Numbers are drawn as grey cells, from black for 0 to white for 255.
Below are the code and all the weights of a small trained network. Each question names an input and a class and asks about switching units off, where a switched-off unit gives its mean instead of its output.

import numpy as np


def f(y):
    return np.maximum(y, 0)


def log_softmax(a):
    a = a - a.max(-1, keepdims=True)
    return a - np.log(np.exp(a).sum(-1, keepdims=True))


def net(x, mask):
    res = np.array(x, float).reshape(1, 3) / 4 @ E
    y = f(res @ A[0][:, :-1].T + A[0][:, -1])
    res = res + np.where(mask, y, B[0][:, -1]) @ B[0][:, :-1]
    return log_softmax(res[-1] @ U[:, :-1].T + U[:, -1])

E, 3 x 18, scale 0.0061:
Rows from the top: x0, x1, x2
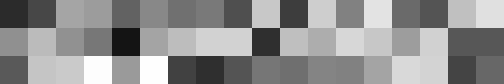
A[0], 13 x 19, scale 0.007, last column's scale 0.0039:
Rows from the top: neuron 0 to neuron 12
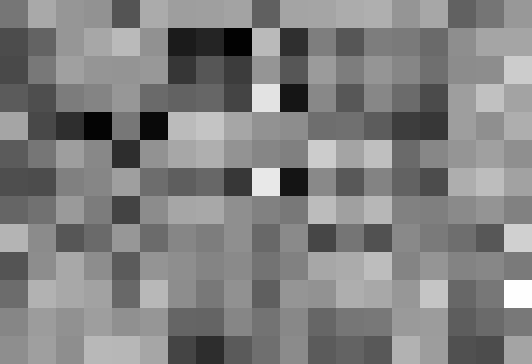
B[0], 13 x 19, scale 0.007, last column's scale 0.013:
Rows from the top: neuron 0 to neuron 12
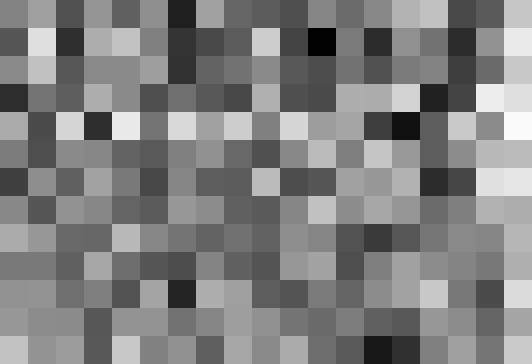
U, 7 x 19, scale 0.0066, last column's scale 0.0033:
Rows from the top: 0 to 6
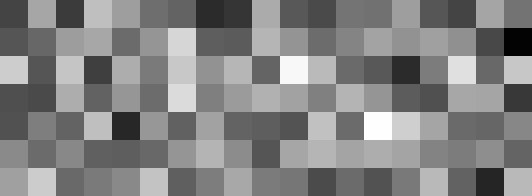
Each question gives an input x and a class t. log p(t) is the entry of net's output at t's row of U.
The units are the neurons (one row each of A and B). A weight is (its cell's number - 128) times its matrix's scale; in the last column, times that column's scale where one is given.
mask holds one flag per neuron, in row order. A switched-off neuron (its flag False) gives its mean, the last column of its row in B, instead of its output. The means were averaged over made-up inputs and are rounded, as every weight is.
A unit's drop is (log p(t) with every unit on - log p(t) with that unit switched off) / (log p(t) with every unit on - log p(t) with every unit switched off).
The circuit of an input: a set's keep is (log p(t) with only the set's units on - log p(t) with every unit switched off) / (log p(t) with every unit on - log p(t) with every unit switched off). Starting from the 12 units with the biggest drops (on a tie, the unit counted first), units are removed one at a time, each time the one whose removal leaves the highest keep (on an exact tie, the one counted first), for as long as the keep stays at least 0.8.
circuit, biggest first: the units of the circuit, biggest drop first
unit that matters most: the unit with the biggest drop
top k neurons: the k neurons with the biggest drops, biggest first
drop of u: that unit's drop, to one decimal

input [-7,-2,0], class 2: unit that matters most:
neuron 1
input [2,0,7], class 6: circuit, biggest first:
[neuron 3; neuron 6]
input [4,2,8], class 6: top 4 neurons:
[neuron 3; neuron 10; neuron 6; neuron 12]
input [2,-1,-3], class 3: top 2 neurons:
[neuron 1; neuron 4]
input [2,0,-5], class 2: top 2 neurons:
[neuron 4; neuron 1]
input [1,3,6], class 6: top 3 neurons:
[neuron 12; neuron 3; neuron 6]
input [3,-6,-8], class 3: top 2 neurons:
[neuron 4; neuron 0]
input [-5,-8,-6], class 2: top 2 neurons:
[neuron 4; neuron 8]
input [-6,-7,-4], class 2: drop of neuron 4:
0.3
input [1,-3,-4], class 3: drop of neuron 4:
0.7
